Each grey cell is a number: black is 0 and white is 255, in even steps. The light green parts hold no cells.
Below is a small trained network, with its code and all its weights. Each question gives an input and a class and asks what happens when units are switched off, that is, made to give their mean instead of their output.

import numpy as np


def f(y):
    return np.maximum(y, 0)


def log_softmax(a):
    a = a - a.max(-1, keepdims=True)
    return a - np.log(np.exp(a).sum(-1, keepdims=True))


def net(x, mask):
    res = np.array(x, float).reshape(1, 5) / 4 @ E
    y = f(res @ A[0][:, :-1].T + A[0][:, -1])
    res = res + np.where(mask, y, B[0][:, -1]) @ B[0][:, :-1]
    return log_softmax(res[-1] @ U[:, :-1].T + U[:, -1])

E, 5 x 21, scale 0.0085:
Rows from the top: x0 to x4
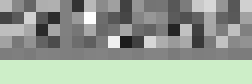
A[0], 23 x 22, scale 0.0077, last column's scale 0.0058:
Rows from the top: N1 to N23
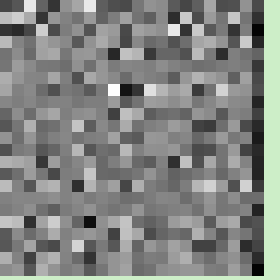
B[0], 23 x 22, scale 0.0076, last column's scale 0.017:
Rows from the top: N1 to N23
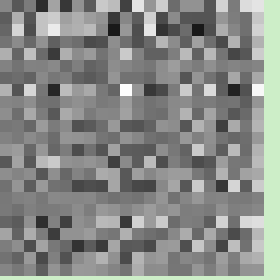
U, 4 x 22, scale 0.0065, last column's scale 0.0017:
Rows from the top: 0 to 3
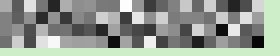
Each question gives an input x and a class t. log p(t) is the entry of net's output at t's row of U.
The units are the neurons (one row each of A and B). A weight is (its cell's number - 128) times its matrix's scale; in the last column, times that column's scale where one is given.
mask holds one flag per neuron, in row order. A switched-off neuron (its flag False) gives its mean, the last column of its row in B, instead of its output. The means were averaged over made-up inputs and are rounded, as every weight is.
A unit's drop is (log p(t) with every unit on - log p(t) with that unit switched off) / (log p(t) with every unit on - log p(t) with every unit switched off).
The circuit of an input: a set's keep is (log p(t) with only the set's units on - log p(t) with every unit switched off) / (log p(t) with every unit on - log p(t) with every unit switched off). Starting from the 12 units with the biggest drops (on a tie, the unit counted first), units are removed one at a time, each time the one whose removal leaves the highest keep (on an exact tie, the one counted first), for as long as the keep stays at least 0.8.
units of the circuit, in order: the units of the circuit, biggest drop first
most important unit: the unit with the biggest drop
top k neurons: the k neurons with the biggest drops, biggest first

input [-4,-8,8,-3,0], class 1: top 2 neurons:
N19, N3
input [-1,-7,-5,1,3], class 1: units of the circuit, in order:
N19
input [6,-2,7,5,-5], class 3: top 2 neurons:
N2, N14
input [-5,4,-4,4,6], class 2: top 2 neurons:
N21, N19
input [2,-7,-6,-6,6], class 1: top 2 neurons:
N19, N8
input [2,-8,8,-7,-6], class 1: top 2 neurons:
N19, N8
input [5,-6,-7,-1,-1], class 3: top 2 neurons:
N3, N1
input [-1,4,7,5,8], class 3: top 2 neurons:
N2, N14
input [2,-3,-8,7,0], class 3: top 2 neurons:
N3, N5
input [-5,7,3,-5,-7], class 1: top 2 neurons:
N1, N8
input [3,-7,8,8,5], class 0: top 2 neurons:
N8, N3
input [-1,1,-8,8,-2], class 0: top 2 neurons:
N8, N2
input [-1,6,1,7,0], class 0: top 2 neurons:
N8, N19
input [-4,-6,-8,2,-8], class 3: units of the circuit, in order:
N3
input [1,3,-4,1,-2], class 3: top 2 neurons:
N3, N19
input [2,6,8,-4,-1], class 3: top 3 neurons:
N2, N14, N19
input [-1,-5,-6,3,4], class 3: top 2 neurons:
N3, N1
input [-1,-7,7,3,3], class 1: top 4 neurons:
N19, N3, N22, N23
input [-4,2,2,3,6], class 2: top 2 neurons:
N21, N5
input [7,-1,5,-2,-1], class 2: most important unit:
N16
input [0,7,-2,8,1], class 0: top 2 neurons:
N8, N19
